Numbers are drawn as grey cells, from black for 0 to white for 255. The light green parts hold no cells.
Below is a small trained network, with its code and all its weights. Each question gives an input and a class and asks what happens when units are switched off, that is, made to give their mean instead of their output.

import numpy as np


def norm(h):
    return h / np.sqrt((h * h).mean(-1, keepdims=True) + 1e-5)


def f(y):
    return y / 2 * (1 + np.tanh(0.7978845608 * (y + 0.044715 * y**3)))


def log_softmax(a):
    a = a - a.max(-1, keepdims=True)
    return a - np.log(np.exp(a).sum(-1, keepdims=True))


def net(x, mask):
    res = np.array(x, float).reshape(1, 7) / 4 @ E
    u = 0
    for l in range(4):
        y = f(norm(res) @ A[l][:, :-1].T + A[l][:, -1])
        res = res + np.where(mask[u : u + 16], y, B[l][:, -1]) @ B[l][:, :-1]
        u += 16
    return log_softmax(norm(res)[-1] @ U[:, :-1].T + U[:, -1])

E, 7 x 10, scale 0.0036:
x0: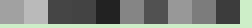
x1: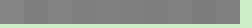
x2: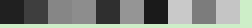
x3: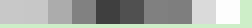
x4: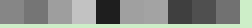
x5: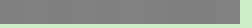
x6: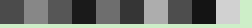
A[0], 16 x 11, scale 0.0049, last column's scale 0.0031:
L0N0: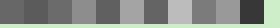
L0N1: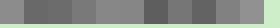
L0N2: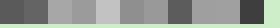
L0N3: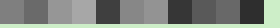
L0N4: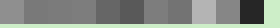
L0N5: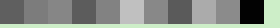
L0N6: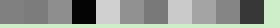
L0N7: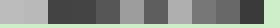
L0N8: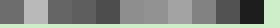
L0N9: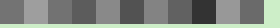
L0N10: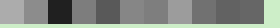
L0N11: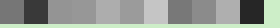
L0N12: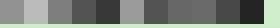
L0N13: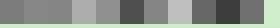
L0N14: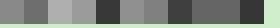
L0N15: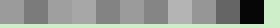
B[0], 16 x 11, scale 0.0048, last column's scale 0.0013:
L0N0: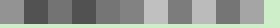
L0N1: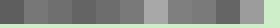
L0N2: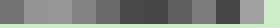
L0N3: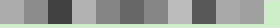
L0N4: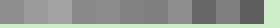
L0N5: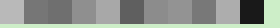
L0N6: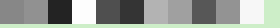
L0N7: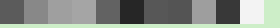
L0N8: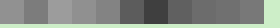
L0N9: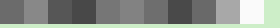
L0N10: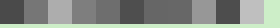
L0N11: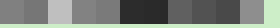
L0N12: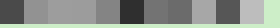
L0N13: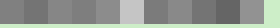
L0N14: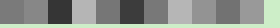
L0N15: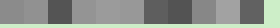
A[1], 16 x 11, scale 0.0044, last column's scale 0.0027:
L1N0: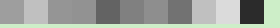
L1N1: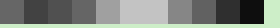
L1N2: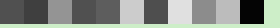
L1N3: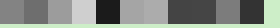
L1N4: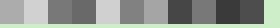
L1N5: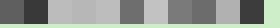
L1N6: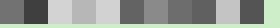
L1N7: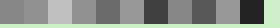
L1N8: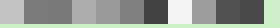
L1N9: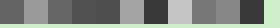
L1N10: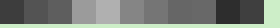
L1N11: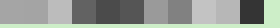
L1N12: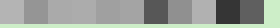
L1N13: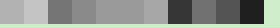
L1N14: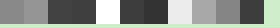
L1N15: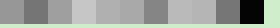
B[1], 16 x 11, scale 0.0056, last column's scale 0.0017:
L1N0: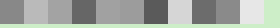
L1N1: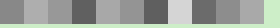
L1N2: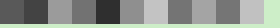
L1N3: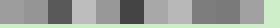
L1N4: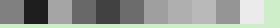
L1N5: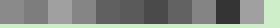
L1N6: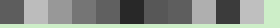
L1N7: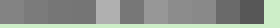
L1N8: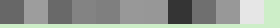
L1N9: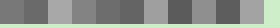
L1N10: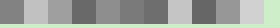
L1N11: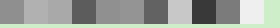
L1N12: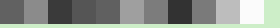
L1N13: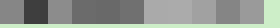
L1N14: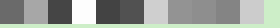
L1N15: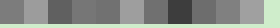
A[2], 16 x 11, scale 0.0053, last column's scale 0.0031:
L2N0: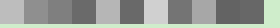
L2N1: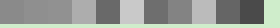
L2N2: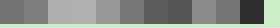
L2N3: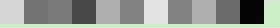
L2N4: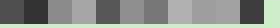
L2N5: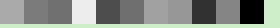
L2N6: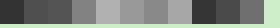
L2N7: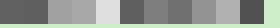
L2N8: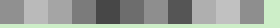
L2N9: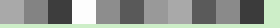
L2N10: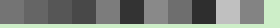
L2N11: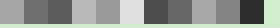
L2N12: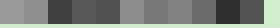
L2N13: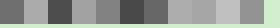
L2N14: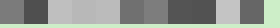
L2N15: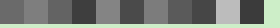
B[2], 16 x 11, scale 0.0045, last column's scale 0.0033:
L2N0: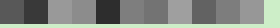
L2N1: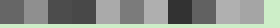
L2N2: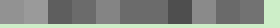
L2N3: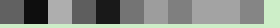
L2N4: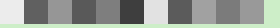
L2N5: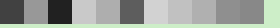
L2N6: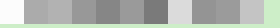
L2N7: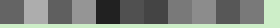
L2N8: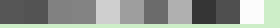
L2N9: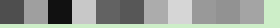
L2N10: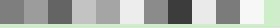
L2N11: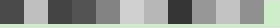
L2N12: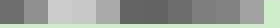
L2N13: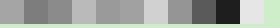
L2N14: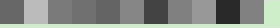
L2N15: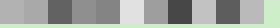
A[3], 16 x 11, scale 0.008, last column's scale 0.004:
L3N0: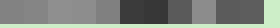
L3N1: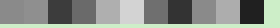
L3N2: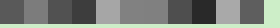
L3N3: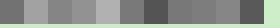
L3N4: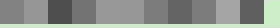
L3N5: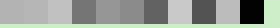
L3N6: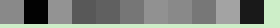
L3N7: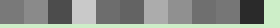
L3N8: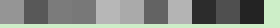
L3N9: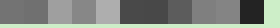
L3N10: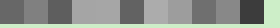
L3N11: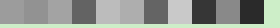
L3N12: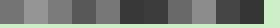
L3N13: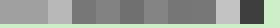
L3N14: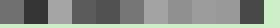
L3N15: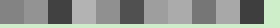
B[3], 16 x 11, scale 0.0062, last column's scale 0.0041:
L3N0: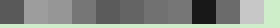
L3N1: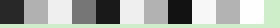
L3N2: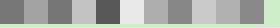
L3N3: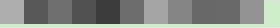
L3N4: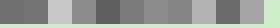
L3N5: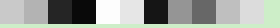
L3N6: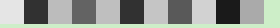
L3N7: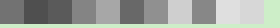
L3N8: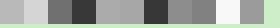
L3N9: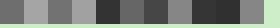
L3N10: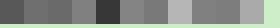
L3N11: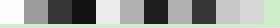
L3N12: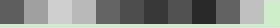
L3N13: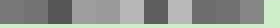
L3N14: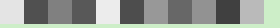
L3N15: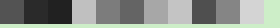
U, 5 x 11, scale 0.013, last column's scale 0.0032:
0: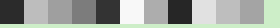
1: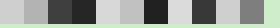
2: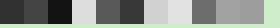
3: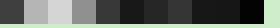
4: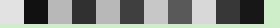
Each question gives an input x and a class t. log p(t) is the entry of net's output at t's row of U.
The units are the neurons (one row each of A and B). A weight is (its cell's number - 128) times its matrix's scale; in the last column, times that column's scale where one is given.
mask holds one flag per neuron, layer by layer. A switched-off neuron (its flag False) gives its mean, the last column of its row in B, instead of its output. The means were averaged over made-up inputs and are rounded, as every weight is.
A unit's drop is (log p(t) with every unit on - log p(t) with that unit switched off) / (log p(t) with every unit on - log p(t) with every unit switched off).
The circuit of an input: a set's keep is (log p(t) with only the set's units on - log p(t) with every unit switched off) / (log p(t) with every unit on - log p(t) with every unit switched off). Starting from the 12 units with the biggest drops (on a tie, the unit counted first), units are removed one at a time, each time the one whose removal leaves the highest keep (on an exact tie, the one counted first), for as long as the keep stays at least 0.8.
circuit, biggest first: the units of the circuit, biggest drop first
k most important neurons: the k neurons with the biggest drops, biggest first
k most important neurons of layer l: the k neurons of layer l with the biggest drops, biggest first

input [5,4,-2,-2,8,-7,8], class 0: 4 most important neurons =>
L0N9, L2N10, L0N6, L1N14
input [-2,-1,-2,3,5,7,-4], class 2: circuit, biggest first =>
L1N3, L2N9
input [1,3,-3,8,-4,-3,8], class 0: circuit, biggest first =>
L2N10, L3N1
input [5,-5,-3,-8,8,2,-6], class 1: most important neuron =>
L1N1
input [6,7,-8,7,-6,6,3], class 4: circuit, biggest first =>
L1N4, L2N3
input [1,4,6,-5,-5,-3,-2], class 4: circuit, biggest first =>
L1N2, L2N4
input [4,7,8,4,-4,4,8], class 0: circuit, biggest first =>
L2N10, L2N15
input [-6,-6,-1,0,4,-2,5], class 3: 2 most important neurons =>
L1N6, L0N11
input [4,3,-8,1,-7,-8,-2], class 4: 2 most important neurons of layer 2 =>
L2N3, L2N0
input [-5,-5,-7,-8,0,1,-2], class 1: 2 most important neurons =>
L1N1, L1N10
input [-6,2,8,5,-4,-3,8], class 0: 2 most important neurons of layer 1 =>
L1N4, L1N13
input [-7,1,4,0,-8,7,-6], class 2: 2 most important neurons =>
L1N14, L0N6
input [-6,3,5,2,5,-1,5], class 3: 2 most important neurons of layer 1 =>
L1N6, L1N5
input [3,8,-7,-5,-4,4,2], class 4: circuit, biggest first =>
L1N4
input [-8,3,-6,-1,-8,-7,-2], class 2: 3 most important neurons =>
L1N14, L0N6, L2N9
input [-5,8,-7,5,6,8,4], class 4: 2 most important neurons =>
L0N6, L2N3
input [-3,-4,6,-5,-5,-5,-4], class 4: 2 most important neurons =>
L1N2, L2N4
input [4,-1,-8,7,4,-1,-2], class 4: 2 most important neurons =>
L2N3, L1N13
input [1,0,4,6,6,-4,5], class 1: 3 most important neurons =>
L1N0, L0N6, L1N11
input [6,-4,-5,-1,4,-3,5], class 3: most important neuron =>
L0N12
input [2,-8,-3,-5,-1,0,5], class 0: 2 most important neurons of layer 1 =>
L1N11, L1N0
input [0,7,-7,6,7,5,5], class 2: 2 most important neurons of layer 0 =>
L0N3, L0N14
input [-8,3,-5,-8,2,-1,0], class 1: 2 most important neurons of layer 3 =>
L3N11, L3N8
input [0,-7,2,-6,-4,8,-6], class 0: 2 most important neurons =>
L2N11, L3N1
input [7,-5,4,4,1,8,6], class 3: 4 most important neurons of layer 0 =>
L0N7, L0N12, L0N10, L0N8
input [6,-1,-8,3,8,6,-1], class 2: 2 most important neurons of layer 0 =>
L0N3, L0N14
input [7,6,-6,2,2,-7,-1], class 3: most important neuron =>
L0N7
